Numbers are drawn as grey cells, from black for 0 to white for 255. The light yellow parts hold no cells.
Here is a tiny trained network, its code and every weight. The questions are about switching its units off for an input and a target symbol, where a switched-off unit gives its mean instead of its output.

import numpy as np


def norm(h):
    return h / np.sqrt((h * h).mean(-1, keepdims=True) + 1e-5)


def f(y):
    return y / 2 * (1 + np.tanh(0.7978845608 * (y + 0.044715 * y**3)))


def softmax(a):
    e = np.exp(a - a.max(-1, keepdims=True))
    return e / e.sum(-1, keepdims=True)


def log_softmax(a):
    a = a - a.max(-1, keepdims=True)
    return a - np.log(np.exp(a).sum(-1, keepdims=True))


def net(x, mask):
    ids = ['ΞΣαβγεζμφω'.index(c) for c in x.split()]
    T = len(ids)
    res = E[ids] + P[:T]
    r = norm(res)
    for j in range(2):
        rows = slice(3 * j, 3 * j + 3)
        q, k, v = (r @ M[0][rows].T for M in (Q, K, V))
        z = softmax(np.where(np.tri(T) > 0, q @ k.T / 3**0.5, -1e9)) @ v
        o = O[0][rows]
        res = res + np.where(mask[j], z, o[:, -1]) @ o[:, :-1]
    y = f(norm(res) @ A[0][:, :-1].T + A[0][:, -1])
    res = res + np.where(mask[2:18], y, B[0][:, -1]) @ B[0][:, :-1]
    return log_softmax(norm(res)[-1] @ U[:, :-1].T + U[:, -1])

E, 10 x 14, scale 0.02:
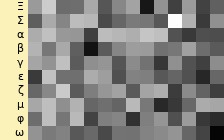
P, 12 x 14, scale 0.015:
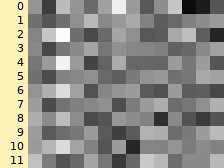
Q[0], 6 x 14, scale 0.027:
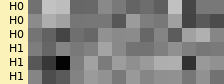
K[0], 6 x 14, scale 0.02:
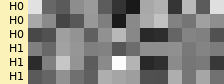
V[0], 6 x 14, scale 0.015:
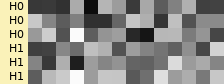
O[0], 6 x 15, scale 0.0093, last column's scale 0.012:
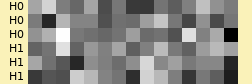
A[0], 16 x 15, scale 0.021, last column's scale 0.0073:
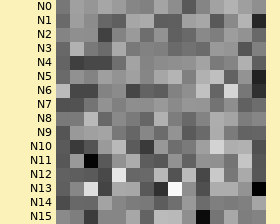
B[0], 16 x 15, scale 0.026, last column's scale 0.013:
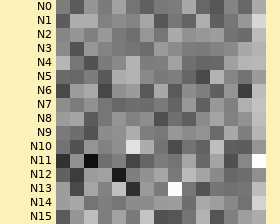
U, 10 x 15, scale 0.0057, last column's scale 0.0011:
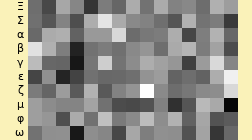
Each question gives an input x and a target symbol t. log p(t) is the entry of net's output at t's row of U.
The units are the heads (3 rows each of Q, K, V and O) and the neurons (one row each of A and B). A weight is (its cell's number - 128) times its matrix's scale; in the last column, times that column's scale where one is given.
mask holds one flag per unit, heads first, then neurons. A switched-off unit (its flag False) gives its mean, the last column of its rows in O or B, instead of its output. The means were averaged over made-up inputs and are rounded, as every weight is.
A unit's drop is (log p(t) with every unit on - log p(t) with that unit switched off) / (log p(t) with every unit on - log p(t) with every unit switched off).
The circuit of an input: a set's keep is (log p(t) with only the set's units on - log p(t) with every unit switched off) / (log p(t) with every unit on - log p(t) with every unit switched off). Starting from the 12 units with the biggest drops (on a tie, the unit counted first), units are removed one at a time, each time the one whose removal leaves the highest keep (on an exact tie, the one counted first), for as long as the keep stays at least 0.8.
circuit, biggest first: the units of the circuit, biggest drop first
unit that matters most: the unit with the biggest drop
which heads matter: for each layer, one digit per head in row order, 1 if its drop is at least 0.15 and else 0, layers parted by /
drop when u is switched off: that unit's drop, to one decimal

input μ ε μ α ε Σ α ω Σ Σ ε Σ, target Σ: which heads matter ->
10
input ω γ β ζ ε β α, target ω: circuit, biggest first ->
H0; N6
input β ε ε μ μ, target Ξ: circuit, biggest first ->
H0; N7
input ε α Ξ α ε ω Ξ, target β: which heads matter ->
01
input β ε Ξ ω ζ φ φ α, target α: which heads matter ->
00
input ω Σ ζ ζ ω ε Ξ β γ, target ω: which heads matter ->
10
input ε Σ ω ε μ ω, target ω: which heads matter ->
00
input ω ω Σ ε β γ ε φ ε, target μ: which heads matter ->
11
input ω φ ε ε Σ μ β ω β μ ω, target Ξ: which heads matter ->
11
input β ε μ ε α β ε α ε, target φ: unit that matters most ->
H1
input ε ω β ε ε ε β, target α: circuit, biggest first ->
H1; N1
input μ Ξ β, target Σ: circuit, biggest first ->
H0; N5
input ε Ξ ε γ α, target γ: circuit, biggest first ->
H0; N4; H1
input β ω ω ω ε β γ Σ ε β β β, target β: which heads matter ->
01
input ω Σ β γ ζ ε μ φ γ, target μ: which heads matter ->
11
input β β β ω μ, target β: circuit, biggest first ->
H1
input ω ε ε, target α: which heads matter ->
01
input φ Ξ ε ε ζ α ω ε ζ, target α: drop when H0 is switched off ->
0.2
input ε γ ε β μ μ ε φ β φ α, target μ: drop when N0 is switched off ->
0.1
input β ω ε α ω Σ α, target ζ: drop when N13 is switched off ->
0.3
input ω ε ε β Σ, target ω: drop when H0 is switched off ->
1.1
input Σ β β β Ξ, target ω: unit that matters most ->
H0
